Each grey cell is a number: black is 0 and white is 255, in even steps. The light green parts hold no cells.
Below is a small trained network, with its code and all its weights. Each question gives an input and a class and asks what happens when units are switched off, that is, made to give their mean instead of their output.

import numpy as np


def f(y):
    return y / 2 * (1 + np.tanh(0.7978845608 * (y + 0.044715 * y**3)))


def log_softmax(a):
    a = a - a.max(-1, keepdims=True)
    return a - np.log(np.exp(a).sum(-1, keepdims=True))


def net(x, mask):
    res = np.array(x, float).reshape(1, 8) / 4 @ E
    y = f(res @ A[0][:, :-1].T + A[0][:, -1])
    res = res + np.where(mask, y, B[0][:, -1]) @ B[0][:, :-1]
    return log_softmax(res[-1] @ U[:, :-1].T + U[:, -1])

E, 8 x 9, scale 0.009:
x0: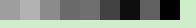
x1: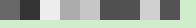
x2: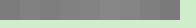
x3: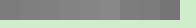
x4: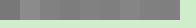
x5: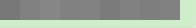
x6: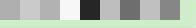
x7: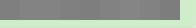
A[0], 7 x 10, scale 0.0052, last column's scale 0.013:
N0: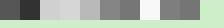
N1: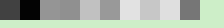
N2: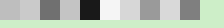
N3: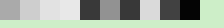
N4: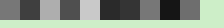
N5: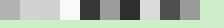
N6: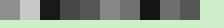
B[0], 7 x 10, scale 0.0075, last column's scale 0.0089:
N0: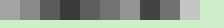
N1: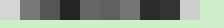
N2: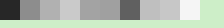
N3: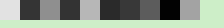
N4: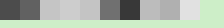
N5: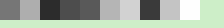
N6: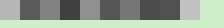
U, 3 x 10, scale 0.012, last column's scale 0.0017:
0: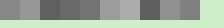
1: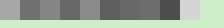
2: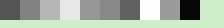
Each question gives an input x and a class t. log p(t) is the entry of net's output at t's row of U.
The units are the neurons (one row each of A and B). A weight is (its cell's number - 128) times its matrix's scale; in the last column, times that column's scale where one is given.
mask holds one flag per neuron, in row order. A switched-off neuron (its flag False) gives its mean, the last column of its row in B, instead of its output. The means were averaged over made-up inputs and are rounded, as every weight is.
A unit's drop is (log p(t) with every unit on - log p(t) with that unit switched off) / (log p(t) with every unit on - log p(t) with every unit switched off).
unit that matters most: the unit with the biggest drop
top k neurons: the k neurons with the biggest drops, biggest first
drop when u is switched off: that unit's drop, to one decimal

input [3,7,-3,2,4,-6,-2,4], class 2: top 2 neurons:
N4; N1
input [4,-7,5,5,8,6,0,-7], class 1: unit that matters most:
N5
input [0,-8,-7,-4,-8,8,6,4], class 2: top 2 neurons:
N2; N1
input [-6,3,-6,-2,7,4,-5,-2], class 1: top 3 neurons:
N5; N1; N2
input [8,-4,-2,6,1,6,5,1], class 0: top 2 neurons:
N5; N4
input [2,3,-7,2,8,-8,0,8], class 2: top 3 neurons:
N1; N6; N3
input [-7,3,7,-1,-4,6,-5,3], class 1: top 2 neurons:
N1; N5
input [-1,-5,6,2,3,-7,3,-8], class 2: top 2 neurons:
N2; N1
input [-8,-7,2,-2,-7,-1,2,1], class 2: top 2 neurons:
N2; N5
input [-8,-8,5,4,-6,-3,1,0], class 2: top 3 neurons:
N2; N5; N0
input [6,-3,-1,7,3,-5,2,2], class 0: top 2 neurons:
N5; N3
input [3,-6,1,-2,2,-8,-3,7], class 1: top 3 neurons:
N5; N6; N2
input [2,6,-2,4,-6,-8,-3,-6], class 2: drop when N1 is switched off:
0.1
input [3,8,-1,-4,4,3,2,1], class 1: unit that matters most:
N0
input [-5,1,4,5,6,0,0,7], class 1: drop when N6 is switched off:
-0.3
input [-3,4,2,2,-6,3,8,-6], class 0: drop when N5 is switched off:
0.4
